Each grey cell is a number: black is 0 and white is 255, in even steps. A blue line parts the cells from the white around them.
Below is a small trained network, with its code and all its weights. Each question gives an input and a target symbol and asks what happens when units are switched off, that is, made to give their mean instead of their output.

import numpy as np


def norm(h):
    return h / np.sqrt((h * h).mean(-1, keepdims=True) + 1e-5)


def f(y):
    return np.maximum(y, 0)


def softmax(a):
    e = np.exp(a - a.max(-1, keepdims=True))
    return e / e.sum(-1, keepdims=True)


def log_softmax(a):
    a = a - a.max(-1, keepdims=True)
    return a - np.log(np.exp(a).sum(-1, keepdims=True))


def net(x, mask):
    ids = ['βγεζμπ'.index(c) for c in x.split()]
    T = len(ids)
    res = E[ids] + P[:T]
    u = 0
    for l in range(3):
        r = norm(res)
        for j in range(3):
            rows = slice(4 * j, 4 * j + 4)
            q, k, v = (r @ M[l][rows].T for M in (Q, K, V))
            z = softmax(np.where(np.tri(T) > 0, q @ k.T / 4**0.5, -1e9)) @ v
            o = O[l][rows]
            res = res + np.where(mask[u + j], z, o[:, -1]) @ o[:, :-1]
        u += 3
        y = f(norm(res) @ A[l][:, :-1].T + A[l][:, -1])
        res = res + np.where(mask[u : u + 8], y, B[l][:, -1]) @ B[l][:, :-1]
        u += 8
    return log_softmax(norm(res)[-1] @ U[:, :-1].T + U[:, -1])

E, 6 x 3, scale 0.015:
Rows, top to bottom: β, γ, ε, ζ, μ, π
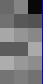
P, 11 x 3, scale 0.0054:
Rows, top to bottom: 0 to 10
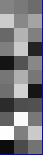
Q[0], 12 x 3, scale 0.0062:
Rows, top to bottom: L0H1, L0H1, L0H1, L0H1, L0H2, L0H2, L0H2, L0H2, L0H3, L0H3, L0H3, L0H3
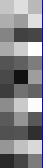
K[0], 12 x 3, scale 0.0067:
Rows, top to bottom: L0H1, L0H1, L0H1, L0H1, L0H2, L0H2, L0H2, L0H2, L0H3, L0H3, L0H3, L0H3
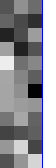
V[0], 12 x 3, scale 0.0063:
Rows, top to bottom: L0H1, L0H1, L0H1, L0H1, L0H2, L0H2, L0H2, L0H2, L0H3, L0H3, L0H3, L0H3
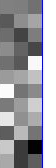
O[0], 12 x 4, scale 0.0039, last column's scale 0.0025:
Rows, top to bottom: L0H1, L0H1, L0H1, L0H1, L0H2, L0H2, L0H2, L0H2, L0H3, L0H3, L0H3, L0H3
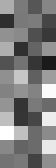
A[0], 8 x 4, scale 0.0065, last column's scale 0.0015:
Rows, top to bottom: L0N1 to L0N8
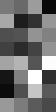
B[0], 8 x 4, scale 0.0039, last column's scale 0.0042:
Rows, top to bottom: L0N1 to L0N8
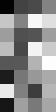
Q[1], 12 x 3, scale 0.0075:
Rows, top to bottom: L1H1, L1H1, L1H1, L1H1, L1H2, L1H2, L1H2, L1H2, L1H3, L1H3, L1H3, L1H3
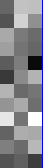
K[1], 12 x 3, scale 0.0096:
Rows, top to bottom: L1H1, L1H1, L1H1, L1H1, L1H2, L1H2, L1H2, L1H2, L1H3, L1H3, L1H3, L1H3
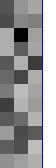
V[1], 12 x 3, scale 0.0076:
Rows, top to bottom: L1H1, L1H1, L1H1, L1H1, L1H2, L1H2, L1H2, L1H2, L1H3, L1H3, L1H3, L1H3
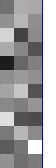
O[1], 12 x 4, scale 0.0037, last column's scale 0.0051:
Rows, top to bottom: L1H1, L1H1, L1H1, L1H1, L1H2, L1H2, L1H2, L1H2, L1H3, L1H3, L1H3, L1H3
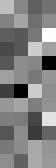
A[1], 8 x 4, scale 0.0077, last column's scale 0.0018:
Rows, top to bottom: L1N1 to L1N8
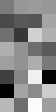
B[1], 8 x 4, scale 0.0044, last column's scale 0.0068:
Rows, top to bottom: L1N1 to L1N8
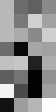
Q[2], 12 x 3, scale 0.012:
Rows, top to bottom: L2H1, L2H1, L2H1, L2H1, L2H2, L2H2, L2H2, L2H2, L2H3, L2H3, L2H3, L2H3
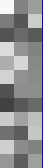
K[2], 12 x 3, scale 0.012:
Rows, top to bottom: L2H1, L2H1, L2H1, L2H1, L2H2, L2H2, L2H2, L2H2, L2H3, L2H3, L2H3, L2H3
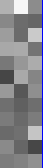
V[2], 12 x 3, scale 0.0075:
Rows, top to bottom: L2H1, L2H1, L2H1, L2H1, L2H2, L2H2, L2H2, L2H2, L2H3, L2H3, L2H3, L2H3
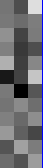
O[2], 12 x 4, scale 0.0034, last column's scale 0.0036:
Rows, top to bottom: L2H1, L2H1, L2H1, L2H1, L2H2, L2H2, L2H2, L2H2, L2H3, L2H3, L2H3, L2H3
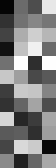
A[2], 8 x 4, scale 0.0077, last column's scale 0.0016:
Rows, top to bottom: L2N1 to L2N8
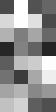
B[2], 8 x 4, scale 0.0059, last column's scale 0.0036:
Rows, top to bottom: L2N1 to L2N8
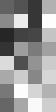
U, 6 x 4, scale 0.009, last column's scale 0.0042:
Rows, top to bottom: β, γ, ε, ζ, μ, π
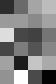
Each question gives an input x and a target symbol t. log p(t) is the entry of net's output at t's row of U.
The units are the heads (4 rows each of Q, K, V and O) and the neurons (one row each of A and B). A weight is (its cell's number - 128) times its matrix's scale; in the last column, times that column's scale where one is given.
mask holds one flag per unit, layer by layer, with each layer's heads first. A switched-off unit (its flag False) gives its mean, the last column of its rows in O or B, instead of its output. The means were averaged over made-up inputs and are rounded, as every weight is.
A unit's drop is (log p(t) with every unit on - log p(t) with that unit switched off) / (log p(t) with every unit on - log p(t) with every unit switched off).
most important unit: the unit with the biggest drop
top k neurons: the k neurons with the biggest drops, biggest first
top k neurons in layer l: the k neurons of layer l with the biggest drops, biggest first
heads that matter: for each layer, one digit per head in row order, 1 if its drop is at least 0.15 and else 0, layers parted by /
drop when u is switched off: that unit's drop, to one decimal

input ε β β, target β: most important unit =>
L2H2
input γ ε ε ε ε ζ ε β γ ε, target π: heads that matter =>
101 / 000 / 000
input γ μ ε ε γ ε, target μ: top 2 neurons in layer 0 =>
(L0N7, L0N5)
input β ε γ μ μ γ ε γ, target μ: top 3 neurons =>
(L0N4, L0N2, L2N2)
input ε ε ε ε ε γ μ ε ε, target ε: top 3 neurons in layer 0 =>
(L0N2, L0N4, L0N7)
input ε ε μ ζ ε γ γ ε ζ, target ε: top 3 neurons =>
(L0N6, L1N7, L1N8)
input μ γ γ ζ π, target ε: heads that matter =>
000 / 010 / 000
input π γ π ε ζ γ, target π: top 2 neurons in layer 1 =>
(L1N8, L1N3)
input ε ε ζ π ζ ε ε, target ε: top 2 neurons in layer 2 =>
(L2N2, L2N3)
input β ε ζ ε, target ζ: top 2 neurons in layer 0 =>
(L0N6, L0N2)
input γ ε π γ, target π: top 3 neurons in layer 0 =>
(L0N2, L0N4, L0N6)
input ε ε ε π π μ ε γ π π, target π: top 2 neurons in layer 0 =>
(L0N2, L0N4)
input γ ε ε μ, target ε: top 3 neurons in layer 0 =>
(L0N7, L0N5, L0N3)
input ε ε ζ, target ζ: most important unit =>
L0N6
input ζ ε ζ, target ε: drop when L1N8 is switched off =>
0.4
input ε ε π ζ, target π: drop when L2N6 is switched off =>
-0.1
